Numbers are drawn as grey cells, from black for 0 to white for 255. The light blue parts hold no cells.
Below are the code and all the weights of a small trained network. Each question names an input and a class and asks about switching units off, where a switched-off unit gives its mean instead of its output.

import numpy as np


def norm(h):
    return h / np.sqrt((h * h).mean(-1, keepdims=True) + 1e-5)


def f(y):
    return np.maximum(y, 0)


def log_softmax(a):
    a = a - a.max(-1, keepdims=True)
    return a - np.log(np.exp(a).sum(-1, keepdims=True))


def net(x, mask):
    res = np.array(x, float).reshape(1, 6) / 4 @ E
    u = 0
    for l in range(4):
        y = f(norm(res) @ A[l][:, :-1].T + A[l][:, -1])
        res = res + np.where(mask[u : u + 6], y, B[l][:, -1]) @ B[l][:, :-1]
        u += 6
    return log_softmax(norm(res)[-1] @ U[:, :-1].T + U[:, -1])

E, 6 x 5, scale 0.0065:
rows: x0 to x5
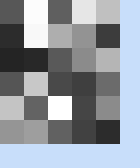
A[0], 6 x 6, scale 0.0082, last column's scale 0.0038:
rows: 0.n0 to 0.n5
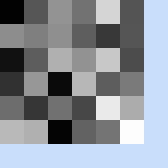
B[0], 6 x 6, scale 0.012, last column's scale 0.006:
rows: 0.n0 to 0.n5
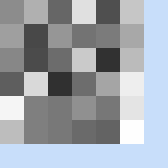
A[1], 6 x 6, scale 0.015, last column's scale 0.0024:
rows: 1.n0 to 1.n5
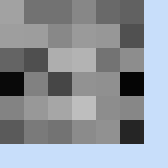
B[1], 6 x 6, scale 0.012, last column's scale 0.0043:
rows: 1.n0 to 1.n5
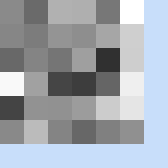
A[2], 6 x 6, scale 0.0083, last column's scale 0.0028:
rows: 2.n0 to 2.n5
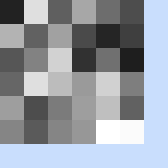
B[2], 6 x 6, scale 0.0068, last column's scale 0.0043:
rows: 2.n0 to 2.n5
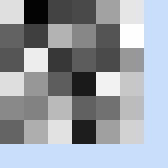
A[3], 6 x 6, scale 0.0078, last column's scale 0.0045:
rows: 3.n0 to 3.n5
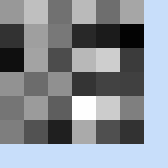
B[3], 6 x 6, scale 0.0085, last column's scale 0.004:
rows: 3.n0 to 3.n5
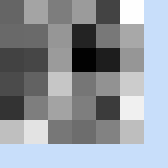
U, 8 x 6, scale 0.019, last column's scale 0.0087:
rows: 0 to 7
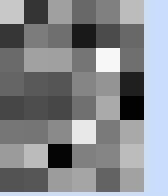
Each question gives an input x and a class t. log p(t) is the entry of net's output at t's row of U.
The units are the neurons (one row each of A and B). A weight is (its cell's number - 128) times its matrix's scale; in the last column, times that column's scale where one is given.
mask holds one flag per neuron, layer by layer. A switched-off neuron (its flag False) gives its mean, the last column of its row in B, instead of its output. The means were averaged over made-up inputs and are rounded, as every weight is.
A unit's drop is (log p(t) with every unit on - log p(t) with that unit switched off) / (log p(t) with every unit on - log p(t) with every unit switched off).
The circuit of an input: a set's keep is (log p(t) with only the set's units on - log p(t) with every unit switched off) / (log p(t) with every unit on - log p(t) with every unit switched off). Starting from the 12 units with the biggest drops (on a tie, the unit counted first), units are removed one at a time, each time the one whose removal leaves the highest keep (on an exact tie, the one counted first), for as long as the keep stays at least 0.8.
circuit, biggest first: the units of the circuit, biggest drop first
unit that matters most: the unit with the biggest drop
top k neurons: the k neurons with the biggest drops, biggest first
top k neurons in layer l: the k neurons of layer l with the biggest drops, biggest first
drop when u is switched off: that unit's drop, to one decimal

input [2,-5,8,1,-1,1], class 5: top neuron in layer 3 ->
3.n4
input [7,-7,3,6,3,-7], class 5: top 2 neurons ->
0.n2; 0.n0
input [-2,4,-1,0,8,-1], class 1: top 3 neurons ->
0.n4; 2.n2; 0.n5
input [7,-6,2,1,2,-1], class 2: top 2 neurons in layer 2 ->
2.n5; 2.n3
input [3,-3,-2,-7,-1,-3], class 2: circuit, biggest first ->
1.n4; 2.n5
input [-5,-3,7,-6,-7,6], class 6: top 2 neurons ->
0.n3; 3.n5
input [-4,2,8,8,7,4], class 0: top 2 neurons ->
0.n4; 0.n3
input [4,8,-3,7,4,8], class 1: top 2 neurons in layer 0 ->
0.n4; 0.n0
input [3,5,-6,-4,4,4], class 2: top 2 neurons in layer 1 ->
1.n4; 1.n3
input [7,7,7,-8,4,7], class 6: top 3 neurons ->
1.n3; 0.n4; 2.n0
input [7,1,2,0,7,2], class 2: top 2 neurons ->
2.n3; 1.n4
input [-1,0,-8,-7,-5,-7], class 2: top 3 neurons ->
1.n4; 0.n2; 2.n3
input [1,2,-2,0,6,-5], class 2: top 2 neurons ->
1.n4; 2.n3
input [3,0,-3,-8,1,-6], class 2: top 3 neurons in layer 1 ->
1.n4; 1.n1; 1.n0
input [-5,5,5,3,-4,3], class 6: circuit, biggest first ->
0.n3
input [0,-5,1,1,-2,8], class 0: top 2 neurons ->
0.n5; 0.n0
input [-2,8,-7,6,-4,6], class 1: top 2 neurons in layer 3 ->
3.n1; 3.n3
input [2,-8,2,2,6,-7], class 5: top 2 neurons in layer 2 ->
2.n0; 2.n3
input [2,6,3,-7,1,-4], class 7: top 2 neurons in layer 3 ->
3.n4; 3.n2
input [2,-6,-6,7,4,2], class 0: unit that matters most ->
0.n3
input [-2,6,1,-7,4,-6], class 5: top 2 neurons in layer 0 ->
0.n2; 0.n3
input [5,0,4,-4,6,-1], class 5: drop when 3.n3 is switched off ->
0.0
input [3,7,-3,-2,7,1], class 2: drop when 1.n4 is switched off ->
0.1
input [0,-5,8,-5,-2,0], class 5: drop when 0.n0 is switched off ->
0.2
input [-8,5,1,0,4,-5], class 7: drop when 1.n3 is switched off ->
0.2
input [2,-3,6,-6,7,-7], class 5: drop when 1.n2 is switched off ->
0.1
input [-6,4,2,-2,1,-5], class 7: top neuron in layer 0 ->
0.n3
